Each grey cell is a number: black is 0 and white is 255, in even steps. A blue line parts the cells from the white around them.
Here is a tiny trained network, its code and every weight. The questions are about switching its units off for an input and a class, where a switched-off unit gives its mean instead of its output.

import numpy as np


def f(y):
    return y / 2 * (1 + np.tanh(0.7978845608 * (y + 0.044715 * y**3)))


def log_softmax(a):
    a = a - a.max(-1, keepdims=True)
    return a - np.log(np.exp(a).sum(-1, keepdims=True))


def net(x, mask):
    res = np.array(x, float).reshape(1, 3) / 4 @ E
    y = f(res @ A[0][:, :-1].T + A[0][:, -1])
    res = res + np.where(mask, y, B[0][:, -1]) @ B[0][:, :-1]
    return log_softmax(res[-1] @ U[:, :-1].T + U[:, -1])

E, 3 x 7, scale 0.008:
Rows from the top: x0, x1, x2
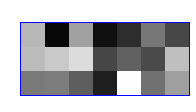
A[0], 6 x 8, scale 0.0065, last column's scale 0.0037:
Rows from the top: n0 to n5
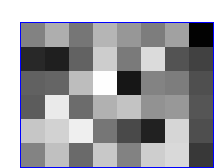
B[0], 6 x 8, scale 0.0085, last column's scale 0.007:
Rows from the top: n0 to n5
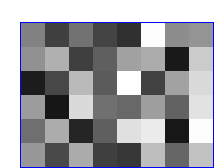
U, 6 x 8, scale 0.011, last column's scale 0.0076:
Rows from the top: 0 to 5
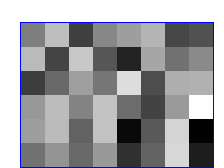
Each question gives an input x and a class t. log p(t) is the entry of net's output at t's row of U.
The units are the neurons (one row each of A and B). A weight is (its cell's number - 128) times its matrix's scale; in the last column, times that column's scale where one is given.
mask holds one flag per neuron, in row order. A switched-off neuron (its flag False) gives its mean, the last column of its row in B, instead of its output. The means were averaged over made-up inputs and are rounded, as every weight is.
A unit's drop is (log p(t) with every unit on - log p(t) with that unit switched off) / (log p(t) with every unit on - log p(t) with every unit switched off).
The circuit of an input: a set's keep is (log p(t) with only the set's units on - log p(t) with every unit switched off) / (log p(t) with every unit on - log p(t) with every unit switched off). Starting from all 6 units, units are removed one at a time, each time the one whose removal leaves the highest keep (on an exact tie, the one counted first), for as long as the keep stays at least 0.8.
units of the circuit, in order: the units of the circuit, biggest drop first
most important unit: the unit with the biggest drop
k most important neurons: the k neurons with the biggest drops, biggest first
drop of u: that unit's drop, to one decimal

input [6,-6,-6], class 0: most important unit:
n1
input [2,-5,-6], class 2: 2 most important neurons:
[n2 n4]
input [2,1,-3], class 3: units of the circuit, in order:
[n3 n5 n4]
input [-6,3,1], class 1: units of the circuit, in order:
[n3 n5]
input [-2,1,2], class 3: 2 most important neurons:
[n2 n4]
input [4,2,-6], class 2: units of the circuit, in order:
[n2 n5]
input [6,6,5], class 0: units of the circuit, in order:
[n4 n3]
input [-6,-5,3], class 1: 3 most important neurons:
[n3 n4 n5]
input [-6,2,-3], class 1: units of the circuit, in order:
[n5 n3]
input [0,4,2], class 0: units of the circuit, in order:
[n2 n3]
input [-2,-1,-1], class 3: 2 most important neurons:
[n4 n2]
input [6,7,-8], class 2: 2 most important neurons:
[n2 n1]
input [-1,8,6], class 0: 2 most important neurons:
[n4 n2]
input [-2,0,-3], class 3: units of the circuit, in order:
[n4 n3]
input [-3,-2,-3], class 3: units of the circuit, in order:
[n4]
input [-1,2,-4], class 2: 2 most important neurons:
[n2 n1]
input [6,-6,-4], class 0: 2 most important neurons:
[n1 n3]
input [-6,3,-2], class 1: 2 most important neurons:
[n3 n5]
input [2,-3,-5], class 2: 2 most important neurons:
[n2 n4]
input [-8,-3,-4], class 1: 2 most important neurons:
[n5 n3]
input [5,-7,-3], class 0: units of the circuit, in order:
[n1]
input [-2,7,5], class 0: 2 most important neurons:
[n4 n2]
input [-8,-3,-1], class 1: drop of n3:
0.1
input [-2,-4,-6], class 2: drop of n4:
0.4
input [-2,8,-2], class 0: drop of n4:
1.1
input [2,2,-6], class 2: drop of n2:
0.4
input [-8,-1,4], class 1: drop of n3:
0.1
